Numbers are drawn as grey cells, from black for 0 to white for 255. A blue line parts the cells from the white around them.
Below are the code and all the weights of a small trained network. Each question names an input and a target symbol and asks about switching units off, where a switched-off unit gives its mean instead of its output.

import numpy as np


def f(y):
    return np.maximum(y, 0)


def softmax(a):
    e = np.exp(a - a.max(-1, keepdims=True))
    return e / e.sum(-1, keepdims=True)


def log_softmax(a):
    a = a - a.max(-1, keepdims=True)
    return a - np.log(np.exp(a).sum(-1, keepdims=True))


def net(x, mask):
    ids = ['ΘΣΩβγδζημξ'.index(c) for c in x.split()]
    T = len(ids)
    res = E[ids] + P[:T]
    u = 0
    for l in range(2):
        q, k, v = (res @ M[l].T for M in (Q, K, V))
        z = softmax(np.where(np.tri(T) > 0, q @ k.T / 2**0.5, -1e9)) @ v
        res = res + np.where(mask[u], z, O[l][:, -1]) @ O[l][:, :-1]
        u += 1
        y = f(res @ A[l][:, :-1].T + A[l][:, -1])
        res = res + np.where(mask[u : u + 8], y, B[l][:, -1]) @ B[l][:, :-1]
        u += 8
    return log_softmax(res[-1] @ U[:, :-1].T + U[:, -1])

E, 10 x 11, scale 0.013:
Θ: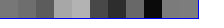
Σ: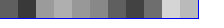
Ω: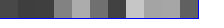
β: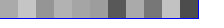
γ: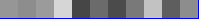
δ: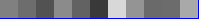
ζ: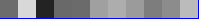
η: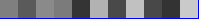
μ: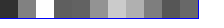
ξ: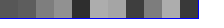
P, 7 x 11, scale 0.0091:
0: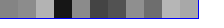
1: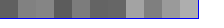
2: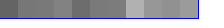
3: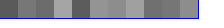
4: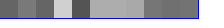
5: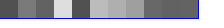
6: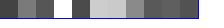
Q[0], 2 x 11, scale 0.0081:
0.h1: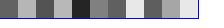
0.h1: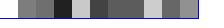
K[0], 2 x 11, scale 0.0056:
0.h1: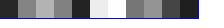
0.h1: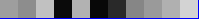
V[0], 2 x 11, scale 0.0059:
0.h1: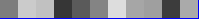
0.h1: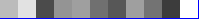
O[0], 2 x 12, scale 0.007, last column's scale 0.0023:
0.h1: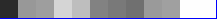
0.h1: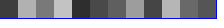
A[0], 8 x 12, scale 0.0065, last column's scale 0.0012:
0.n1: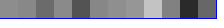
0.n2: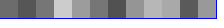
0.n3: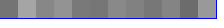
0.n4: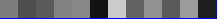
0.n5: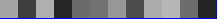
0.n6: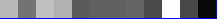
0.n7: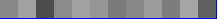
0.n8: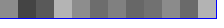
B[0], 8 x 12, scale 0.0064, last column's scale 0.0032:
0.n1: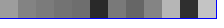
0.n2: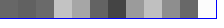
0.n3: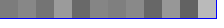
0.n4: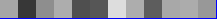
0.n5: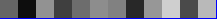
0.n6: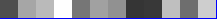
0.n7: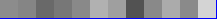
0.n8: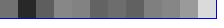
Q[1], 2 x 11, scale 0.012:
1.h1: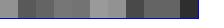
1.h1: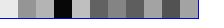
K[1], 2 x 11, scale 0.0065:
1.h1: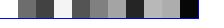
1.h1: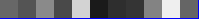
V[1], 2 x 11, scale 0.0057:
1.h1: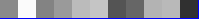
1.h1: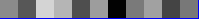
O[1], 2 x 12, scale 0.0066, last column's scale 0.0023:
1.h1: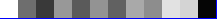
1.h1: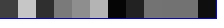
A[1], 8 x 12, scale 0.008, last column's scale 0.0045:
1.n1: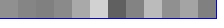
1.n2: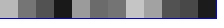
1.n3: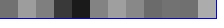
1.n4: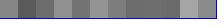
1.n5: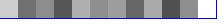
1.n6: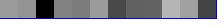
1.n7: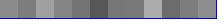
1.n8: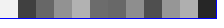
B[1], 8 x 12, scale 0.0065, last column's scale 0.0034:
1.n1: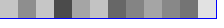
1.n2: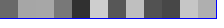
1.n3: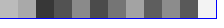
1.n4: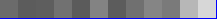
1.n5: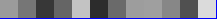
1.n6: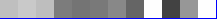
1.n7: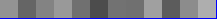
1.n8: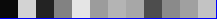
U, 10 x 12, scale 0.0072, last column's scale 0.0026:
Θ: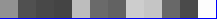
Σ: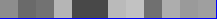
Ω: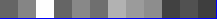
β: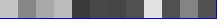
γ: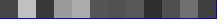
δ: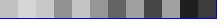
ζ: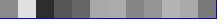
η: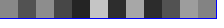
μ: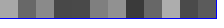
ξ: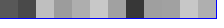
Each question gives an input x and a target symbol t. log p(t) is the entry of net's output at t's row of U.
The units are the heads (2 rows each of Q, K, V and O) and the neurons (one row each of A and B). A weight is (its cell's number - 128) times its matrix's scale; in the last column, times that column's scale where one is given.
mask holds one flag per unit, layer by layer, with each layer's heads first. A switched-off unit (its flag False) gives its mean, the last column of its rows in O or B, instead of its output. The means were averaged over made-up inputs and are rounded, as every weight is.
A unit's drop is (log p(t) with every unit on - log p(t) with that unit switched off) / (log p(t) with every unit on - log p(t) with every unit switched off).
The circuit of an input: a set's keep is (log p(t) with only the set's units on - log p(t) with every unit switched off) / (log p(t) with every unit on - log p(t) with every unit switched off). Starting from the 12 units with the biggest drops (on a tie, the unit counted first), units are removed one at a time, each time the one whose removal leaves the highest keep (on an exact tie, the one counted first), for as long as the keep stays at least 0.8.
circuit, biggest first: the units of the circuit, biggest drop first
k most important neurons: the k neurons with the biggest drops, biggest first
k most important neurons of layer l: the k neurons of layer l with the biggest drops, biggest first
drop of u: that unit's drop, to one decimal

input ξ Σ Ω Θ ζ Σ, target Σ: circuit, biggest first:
[1.h1 0.h1]
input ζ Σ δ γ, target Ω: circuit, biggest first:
[1.h1 0.n4 0.n2]
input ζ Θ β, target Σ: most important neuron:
[1.n1]
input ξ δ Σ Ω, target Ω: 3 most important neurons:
[0.n4 1.n2 0.n2]
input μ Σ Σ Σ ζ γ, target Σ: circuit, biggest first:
[1.h1 1.n6 0.h1]
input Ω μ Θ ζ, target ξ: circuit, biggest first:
[0.h1 1.n3]
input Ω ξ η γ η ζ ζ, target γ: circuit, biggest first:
[1.h1 0.h1]
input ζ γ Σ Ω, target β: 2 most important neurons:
[1.n6 0.n1]
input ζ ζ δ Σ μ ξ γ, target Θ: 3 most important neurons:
[1.n5 0.n6 1.n6]
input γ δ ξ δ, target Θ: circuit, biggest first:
[0.h1 1.n5]
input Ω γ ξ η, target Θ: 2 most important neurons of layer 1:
[1.n5 1.n3]
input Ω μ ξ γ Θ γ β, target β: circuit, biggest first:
[1.h1 1.n6]
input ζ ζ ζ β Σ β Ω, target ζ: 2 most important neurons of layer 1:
[1.n8 1.n2]
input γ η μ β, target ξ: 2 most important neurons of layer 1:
[1.n3 1.n5]
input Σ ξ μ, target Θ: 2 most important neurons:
[1.n5 0.n6]
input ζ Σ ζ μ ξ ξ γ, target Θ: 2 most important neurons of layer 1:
[1.n5 1.n6]
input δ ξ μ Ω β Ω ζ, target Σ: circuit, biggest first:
[1.h1]
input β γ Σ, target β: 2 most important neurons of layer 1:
[1.n6 1.n8]
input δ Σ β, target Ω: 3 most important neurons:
[0.n4 0.n2 0.n1]
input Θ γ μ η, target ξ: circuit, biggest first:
[0.h1]
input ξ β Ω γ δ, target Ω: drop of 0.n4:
0.3
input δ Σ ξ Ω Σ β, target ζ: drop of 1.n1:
-0.2
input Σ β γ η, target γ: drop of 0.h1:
0.2
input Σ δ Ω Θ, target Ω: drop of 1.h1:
1.1
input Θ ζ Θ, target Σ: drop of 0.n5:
0.0
